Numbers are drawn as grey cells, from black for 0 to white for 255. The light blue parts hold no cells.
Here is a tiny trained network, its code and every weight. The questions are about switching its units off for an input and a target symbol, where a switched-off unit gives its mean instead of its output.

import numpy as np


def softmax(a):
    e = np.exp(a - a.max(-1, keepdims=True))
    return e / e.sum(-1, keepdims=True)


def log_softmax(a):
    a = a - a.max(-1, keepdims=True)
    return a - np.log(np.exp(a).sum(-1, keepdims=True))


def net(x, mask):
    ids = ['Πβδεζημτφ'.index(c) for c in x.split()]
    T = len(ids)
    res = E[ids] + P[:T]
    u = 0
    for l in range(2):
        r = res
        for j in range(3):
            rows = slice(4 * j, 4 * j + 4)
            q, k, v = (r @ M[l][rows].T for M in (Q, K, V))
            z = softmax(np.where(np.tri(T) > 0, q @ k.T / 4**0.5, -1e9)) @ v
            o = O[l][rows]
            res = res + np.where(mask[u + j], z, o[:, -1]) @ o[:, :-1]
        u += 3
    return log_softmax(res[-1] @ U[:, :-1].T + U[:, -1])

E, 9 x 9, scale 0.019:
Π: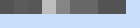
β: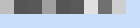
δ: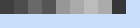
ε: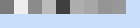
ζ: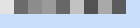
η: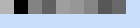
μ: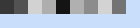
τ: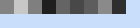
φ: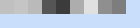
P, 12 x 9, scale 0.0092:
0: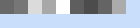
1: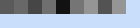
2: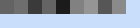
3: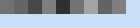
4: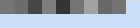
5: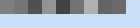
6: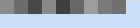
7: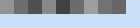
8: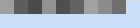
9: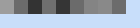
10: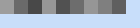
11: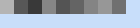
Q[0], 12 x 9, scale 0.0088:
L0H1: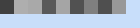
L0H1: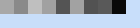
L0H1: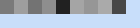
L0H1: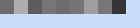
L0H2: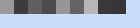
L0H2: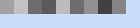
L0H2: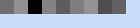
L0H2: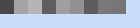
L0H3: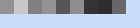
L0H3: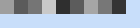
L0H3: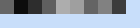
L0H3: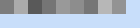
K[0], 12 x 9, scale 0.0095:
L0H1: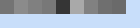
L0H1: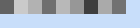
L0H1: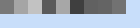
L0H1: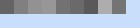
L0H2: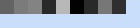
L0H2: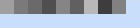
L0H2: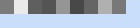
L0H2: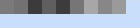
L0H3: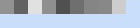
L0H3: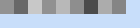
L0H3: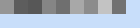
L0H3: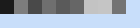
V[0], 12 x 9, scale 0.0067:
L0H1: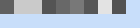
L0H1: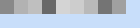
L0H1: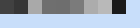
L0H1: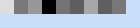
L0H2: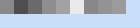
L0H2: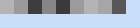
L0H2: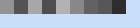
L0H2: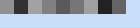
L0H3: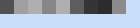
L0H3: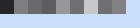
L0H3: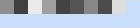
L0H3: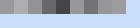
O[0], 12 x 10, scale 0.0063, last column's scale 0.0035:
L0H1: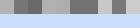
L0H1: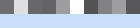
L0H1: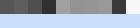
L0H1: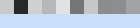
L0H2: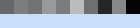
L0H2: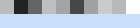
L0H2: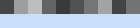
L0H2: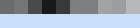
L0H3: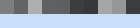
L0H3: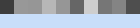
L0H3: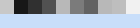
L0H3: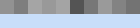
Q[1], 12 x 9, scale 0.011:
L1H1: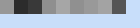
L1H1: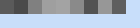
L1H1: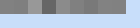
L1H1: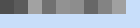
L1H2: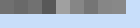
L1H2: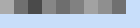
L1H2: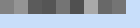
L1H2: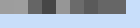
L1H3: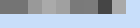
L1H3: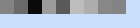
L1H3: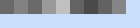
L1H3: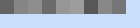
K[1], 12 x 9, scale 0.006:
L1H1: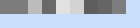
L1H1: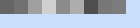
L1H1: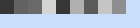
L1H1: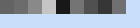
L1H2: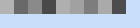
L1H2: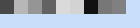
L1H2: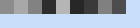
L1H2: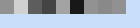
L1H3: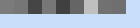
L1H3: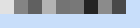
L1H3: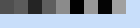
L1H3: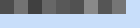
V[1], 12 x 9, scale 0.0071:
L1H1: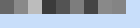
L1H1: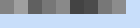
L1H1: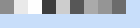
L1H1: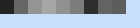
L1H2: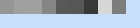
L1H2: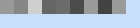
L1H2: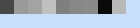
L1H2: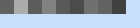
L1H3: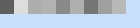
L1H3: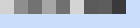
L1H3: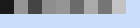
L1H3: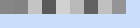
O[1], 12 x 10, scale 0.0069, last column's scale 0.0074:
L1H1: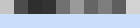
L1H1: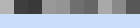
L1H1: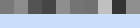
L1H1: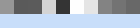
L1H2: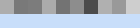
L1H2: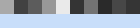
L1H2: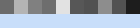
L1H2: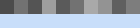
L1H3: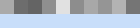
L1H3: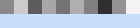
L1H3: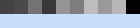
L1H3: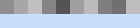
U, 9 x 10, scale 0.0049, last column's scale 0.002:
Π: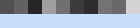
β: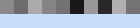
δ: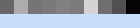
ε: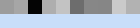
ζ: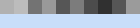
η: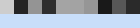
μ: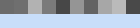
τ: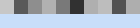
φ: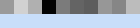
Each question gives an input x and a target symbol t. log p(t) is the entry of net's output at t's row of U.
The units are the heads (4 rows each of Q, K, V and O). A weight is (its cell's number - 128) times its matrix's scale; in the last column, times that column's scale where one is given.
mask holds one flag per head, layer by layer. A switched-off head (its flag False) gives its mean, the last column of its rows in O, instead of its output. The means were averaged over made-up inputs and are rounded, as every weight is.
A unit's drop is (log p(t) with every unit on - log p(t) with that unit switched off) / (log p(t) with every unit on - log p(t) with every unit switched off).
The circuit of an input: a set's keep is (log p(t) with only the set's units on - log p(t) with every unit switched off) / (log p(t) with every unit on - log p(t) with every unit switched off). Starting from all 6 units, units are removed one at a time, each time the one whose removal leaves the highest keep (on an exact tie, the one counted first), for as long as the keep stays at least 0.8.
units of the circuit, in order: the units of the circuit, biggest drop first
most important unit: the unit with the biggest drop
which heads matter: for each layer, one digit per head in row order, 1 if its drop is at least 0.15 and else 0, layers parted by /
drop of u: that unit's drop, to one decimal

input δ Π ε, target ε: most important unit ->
L0H2
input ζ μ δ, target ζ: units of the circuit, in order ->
L1H3, L0H3
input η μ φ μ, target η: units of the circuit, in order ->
L0H2, L0H1, L1H1, L1H2
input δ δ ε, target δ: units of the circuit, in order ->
L1H2, L0H3
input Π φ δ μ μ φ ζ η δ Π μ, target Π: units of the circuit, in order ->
L0H1, L1H3
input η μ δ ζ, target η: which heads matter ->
111 / 110
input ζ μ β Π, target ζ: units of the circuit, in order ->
L0H3, L1H3
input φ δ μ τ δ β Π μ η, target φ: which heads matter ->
100 / 100
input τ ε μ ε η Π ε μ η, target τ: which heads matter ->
011 / 111
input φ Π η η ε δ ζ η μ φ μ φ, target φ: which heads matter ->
100 / 110
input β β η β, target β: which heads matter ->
000 / 100
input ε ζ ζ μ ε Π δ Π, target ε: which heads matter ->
110 / 101
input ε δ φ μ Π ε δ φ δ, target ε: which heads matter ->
110 / 001
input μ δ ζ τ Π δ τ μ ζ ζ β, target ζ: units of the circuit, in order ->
L1H3
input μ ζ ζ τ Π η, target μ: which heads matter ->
101 / 010
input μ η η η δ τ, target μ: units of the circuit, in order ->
L1H2, L0H1, L0H3, L1H1
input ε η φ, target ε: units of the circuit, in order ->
L1H3, L0H1
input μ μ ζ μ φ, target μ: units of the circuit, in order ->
L1H2, L0H1
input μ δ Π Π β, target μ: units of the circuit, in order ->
L1H2, L0H1, L0H3
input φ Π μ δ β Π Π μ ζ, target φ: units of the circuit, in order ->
L1H1
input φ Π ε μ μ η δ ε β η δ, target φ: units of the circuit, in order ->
L1H1, L0H1
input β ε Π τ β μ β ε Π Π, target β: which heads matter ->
011 / 100
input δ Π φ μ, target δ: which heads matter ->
111 / 110
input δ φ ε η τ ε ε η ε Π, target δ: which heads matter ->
111 / 110
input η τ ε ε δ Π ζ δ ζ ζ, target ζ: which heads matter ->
001 / 001
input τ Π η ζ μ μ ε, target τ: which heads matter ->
110 / 100
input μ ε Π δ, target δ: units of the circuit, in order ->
L0H3
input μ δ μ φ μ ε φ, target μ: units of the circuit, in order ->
L0H1, L1H2
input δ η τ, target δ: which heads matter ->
101 / 110
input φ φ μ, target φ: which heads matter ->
110 / 110
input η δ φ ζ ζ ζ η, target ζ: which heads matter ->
011 / 001
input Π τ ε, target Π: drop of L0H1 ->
0.6
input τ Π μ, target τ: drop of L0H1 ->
0.5
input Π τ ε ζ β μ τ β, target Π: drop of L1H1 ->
0.2
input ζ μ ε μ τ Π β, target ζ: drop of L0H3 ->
0.6
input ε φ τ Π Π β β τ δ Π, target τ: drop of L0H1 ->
0.0
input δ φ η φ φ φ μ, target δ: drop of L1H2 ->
0.2
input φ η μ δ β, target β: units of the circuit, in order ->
L0H1
